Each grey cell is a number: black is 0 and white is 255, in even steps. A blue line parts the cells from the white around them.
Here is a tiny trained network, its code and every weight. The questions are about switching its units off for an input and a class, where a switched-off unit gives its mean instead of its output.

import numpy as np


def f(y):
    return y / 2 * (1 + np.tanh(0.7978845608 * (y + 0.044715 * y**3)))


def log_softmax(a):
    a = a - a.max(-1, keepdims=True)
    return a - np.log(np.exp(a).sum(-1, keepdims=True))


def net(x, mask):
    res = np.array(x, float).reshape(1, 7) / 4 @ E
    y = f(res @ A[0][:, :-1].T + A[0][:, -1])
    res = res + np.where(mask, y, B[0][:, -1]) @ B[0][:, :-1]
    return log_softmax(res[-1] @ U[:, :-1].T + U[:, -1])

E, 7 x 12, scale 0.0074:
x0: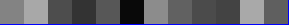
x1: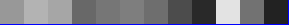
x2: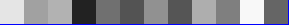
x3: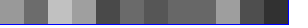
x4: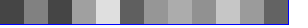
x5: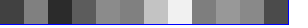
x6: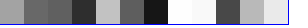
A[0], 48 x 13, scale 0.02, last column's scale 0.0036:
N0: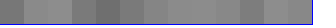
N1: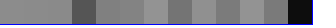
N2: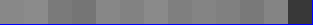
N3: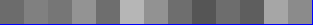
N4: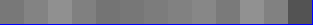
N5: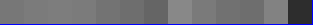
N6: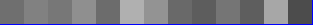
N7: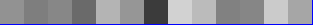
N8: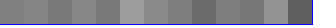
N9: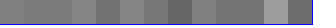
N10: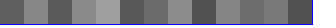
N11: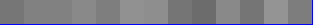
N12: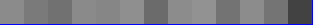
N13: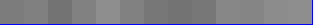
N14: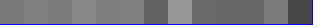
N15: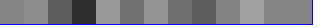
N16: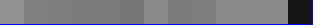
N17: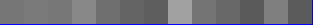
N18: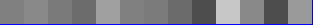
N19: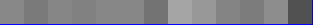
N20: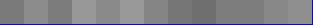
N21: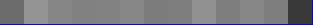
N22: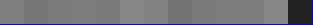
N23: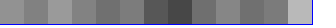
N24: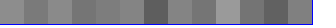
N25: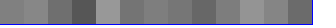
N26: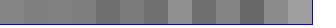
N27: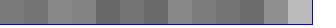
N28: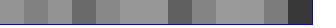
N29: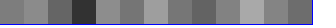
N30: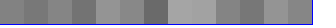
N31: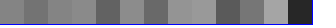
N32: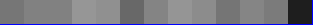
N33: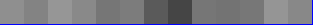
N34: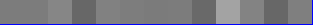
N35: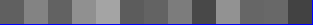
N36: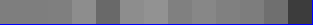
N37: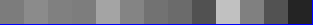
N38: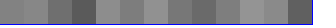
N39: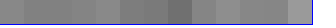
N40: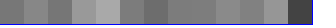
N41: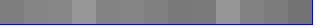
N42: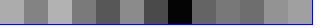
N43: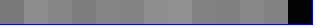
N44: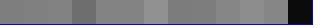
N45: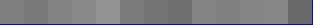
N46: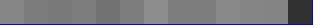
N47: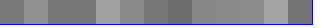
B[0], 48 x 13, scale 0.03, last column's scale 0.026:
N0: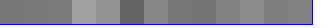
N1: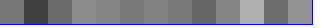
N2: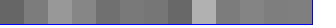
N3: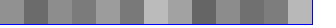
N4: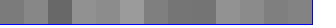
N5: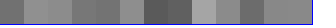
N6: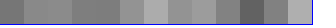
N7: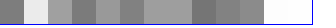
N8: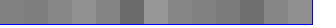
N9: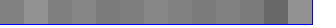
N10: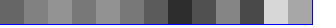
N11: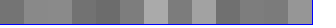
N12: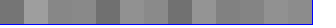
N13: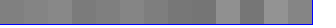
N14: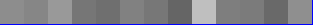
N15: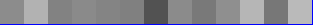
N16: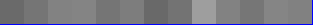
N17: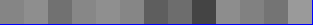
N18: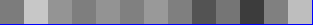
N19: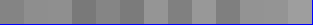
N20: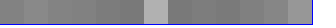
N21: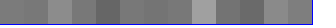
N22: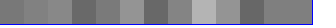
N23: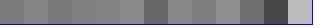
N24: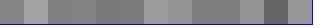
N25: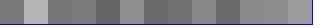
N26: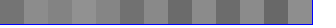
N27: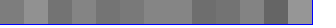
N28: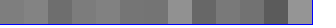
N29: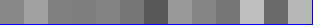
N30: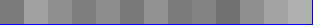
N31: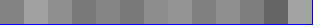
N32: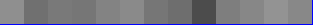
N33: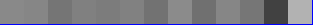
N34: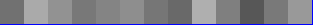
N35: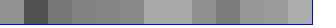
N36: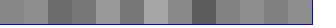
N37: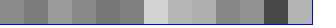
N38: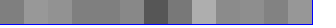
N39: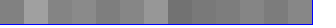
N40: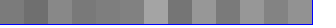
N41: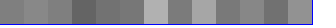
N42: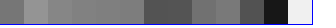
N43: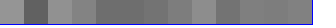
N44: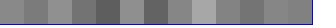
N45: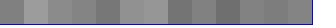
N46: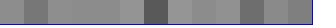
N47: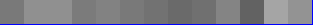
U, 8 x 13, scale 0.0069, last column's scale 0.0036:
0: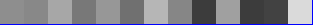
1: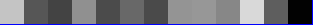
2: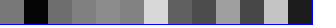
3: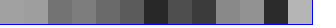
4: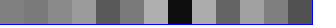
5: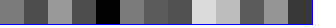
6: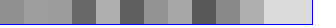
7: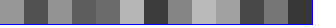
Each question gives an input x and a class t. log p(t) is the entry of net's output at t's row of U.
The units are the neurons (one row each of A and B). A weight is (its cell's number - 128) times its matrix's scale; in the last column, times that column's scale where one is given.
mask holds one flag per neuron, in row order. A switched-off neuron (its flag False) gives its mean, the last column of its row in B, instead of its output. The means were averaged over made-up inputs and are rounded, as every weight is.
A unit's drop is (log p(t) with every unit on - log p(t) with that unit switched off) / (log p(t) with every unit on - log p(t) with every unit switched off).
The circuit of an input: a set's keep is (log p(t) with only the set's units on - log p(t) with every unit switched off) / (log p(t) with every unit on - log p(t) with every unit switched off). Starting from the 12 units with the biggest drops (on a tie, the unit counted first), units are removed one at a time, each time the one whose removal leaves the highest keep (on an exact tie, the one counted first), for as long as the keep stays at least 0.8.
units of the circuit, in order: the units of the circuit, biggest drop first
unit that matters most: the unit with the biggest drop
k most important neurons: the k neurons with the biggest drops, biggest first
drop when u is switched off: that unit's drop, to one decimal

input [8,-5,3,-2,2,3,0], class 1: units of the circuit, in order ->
N42; N7; N18
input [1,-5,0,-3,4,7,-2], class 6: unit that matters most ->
N42
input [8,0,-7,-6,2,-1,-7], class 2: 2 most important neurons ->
N7; N42
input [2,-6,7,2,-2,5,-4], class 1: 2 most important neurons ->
N7; N42
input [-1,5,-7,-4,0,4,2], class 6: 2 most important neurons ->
N42; N1
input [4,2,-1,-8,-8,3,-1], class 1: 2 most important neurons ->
N7; N42
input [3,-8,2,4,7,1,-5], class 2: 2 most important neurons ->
N7; N42
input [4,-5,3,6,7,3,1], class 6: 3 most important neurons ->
N42; N23; N33
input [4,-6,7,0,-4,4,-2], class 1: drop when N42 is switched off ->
0.2
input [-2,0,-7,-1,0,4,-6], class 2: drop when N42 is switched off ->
0.2
